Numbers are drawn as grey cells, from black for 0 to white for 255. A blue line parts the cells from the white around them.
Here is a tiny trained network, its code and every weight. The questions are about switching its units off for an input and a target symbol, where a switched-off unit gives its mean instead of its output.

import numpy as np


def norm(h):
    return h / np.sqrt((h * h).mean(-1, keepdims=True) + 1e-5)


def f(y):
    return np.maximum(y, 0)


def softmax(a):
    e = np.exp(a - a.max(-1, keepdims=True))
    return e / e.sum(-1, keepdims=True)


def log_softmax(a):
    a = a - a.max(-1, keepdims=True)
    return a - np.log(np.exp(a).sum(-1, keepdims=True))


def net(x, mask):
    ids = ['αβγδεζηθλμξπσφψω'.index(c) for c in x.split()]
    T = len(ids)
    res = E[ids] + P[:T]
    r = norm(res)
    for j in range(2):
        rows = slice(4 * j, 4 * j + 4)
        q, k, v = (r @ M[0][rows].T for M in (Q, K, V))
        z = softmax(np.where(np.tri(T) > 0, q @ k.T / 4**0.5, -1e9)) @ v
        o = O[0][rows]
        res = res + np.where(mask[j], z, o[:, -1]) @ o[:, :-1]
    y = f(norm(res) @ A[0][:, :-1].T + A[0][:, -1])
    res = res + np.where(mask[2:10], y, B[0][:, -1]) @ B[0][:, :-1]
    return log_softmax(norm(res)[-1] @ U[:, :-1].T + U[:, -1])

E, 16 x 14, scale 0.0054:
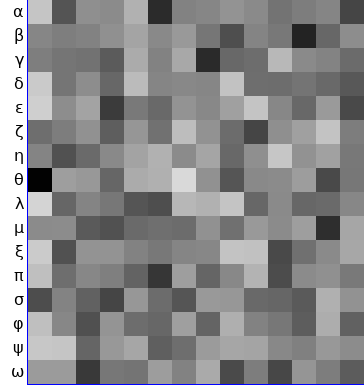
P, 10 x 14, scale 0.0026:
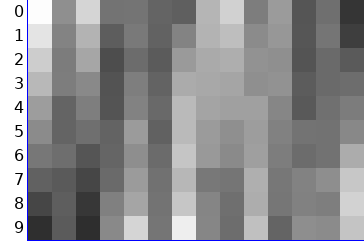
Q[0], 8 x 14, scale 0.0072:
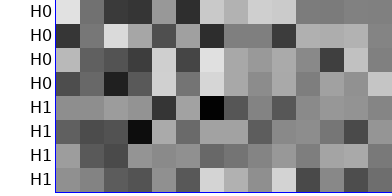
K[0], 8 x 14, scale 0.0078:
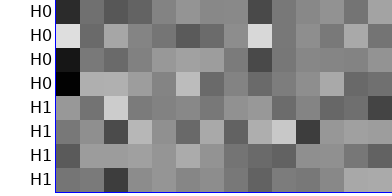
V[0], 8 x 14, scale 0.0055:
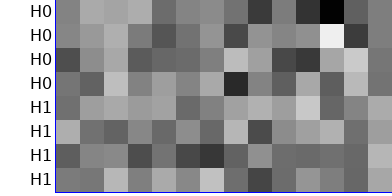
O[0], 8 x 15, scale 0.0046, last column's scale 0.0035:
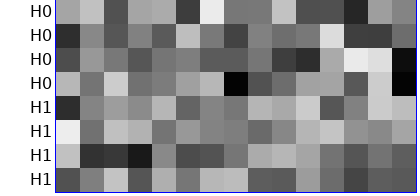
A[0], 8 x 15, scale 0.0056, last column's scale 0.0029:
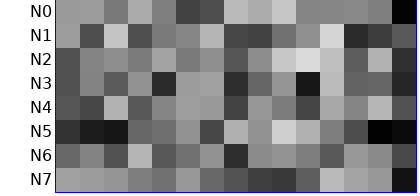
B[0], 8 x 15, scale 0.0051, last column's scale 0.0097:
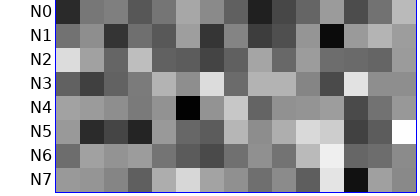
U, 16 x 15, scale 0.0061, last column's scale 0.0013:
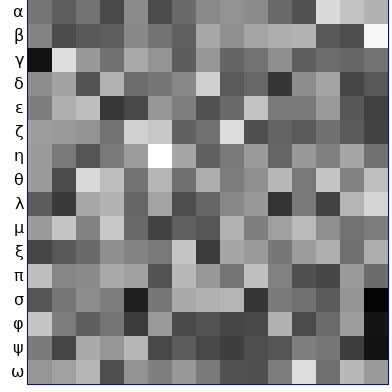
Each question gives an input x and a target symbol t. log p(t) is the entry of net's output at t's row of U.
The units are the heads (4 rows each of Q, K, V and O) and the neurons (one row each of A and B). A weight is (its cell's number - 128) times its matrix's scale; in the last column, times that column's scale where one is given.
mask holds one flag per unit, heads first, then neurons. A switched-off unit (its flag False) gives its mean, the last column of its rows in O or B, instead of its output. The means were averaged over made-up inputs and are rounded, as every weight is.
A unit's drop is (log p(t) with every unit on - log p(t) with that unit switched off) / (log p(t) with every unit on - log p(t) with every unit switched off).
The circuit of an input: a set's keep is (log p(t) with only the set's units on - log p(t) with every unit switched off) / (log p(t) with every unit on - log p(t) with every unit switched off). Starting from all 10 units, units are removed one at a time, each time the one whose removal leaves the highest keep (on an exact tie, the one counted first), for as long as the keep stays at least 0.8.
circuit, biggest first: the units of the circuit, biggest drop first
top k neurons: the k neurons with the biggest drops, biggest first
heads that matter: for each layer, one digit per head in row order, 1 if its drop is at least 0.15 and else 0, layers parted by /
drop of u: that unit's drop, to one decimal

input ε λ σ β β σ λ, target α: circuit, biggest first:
H0
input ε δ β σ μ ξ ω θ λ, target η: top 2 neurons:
N7, N3
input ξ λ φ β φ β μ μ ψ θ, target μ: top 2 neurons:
N2, N5
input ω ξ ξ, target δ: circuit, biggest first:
H0, H1, N5
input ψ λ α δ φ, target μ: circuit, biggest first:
N6, H1, N5
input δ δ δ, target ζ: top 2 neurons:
N5, N4
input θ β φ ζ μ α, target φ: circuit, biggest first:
N1, H0
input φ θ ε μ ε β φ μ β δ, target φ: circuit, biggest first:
H0, N1, H1
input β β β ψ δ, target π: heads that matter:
10
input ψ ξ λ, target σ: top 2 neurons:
N5, N0
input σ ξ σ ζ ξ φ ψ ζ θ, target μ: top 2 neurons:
N2, N5
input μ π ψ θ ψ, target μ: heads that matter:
11
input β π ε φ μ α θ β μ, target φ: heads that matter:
11
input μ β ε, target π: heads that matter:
10
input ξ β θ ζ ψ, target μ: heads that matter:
10
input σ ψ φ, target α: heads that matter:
10
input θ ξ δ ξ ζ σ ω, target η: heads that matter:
11
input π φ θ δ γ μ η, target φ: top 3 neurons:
N1, N2, N5
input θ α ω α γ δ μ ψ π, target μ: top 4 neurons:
N6, N2, N5, N4
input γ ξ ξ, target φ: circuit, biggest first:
H0, N1
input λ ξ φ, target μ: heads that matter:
11
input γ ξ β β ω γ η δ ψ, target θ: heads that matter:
10
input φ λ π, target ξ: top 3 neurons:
N3, N5, N6
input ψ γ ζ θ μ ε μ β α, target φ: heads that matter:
11
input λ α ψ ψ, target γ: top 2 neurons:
N0, N5
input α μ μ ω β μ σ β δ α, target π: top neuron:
N5
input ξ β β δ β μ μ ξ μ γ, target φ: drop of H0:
0.5
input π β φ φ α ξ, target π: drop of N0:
0.0
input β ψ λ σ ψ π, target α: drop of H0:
1.1
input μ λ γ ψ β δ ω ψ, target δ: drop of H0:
0.2
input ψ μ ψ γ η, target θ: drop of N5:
0.2
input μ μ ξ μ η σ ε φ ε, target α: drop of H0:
1.2
